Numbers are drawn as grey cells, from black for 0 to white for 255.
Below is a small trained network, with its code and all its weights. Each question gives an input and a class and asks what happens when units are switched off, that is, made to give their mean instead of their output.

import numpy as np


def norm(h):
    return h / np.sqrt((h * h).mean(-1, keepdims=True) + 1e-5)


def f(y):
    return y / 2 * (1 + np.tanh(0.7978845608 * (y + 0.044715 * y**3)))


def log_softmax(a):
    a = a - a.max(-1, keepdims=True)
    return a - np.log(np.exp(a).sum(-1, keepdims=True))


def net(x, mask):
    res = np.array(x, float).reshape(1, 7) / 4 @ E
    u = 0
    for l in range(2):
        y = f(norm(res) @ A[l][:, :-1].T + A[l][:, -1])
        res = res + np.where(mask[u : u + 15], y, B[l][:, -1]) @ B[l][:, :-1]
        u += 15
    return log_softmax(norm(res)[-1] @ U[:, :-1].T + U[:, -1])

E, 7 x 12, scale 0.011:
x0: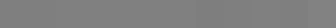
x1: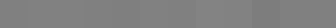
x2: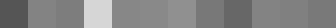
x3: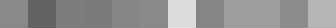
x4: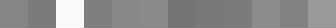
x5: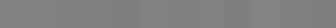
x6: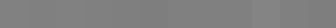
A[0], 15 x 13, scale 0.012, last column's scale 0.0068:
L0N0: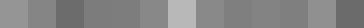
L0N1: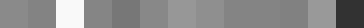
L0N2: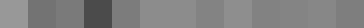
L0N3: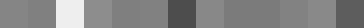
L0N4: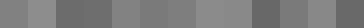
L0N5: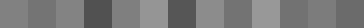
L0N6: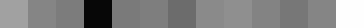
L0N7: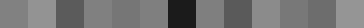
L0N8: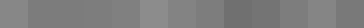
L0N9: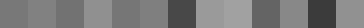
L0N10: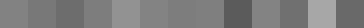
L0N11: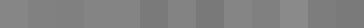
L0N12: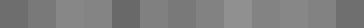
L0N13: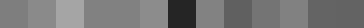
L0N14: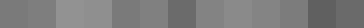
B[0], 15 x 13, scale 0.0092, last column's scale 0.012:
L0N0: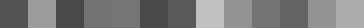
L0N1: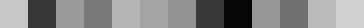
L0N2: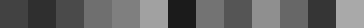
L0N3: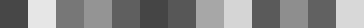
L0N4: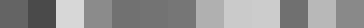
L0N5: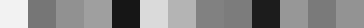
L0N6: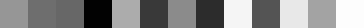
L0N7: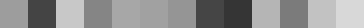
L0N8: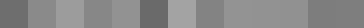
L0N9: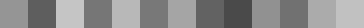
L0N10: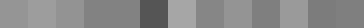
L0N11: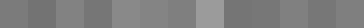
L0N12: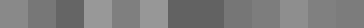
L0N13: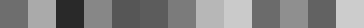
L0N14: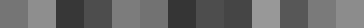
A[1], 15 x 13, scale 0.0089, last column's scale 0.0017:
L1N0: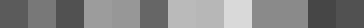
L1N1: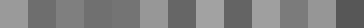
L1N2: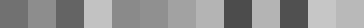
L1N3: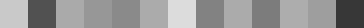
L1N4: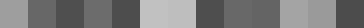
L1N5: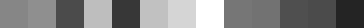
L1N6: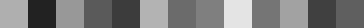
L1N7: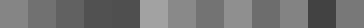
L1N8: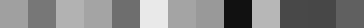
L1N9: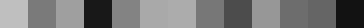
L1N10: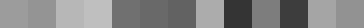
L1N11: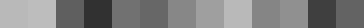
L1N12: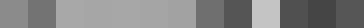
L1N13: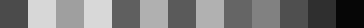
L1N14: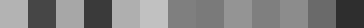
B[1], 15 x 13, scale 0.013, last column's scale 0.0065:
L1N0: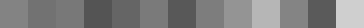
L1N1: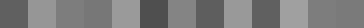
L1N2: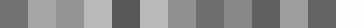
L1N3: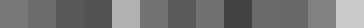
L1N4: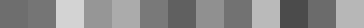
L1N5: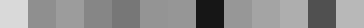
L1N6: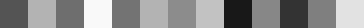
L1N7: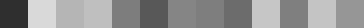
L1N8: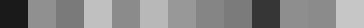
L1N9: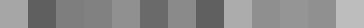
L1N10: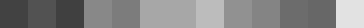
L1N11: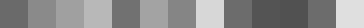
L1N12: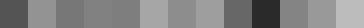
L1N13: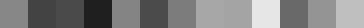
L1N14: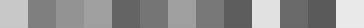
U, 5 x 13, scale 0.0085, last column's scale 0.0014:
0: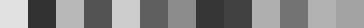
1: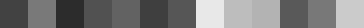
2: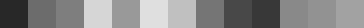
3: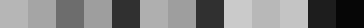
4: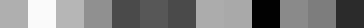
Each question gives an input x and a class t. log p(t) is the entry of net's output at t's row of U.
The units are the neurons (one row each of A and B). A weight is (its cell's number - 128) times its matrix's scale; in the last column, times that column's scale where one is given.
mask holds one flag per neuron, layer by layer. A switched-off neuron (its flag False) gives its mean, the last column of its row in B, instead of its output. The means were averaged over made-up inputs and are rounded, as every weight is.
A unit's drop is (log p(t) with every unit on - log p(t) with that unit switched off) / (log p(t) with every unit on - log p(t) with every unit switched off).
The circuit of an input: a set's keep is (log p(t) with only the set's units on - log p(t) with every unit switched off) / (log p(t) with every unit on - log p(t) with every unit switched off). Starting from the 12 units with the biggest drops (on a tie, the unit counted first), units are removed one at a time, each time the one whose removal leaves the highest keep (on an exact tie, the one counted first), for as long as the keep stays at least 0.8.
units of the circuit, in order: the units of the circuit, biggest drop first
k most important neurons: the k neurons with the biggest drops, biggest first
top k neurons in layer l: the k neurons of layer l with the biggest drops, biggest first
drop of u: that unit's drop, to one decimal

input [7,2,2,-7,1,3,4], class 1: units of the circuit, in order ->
[L0N6, L1N13]
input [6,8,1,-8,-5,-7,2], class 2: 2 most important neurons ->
[L0N6, L0N7]
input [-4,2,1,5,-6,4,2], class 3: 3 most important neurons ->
[L0N6, L1N5, L0N3]
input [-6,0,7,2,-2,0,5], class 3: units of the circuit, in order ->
[L0N7, L0N6, L1N5]
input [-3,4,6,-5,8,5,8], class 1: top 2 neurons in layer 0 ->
[L0N3, L0N6]
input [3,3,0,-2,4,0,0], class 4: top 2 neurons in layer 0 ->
[L0N3, L0N1]
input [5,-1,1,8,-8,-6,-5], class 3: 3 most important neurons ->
[L0N6, L1N5, L0N3]
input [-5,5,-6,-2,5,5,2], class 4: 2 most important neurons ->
[L0N3, L0N6]
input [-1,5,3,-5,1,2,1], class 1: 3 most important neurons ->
[L0N13, L0N1, L0N3]
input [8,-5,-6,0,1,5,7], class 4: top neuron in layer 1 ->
[L1N11]
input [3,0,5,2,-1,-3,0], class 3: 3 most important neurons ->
[L0N6, L0N1, L0N7]
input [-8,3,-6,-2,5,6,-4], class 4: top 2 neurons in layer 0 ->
[L0N3, L0N6]
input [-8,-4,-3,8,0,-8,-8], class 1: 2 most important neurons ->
[L0N7, L0N0]
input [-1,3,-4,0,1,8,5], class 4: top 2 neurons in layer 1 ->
[L1N11, L1N6]
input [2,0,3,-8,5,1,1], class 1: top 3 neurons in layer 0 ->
[L0N6, L0N3, L0N13]
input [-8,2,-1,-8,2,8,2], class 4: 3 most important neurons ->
[L0N13, L0N3, L0N1]
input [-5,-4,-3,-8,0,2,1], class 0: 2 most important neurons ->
[L0N7, L0N9]
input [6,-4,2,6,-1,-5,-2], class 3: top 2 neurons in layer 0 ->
[L0N6, L0N1]
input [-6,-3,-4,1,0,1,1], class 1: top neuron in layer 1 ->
[L1N6]
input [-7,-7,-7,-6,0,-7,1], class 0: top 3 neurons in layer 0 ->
[L0N7, L0N9, L0N6]
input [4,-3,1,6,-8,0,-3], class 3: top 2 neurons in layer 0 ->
[L0N6, L0N3]
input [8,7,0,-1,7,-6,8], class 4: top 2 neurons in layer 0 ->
[L0N3, L0N1]
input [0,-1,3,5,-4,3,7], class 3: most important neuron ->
[L0N6]
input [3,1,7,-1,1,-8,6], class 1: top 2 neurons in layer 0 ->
[L0N1, L0N7]
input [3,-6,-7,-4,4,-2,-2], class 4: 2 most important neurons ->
[L0N3, L0N6]
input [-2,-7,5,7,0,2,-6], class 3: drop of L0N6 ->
1.4
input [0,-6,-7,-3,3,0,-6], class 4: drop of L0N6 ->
0.2
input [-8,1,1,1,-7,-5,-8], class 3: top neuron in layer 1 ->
[L1N2]
